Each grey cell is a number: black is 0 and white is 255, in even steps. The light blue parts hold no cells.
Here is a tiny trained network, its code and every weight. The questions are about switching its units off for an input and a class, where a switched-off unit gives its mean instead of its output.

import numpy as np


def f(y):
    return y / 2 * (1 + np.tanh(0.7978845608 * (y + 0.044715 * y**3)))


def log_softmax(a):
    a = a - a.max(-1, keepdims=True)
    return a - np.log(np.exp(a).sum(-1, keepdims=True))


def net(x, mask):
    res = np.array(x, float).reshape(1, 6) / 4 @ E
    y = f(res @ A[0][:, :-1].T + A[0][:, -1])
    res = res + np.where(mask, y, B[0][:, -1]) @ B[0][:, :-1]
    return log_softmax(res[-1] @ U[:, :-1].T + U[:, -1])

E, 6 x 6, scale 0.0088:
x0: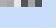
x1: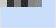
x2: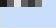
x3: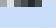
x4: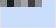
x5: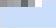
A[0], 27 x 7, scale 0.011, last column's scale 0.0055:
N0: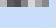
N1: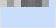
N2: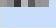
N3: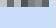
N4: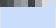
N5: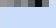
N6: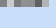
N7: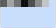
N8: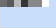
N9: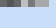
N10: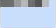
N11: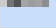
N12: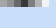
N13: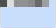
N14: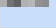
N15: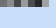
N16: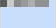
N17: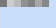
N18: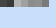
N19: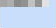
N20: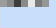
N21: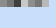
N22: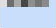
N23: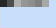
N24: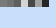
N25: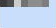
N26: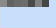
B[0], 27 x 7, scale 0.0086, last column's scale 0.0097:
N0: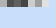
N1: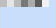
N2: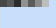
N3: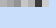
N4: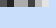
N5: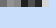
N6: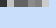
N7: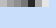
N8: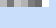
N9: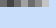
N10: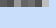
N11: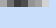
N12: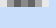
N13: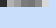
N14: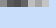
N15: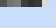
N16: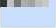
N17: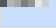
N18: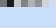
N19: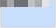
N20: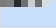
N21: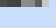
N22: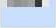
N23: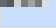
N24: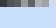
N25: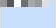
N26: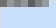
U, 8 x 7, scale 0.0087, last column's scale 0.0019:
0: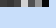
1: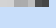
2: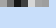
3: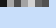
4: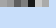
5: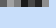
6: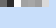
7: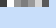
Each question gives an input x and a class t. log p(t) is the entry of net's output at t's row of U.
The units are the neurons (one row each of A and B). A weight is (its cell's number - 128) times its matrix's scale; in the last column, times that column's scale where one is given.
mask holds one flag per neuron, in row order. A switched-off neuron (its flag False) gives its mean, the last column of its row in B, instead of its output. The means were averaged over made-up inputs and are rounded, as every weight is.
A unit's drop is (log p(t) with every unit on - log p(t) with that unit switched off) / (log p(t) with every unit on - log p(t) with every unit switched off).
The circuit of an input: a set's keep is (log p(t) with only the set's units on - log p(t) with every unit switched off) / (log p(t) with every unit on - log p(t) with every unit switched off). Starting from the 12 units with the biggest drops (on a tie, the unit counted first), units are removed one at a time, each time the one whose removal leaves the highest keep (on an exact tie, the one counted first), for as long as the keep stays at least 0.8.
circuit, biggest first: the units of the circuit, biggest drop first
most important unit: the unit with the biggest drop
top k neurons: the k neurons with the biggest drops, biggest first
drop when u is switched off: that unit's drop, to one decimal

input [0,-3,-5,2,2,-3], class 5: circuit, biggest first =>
N15; N5
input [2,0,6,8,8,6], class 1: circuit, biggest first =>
N1; N3
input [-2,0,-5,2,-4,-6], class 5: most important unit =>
N15
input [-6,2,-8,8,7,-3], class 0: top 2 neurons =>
N2; N24
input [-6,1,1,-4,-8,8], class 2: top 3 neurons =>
N0; N20; N1
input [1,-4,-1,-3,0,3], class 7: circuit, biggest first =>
N16; N8
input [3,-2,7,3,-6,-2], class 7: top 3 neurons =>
N17; N13; N16
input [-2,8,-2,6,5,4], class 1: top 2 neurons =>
N22; N3
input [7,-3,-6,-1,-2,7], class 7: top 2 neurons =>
N17; N16
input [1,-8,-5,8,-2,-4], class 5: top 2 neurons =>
N5; N15
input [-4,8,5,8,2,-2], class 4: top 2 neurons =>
N7; N12
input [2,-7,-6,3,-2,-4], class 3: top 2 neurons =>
N16; N7
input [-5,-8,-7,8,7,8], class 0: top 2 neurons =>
N2; N24
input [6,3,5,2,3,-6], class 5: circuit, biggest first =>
N5
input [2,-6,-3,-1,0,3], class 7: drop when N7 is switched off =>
-0.1
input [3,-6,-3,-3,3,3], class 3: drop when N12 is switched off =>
0.2
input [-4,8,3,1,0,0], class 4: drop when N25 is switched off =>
0.1
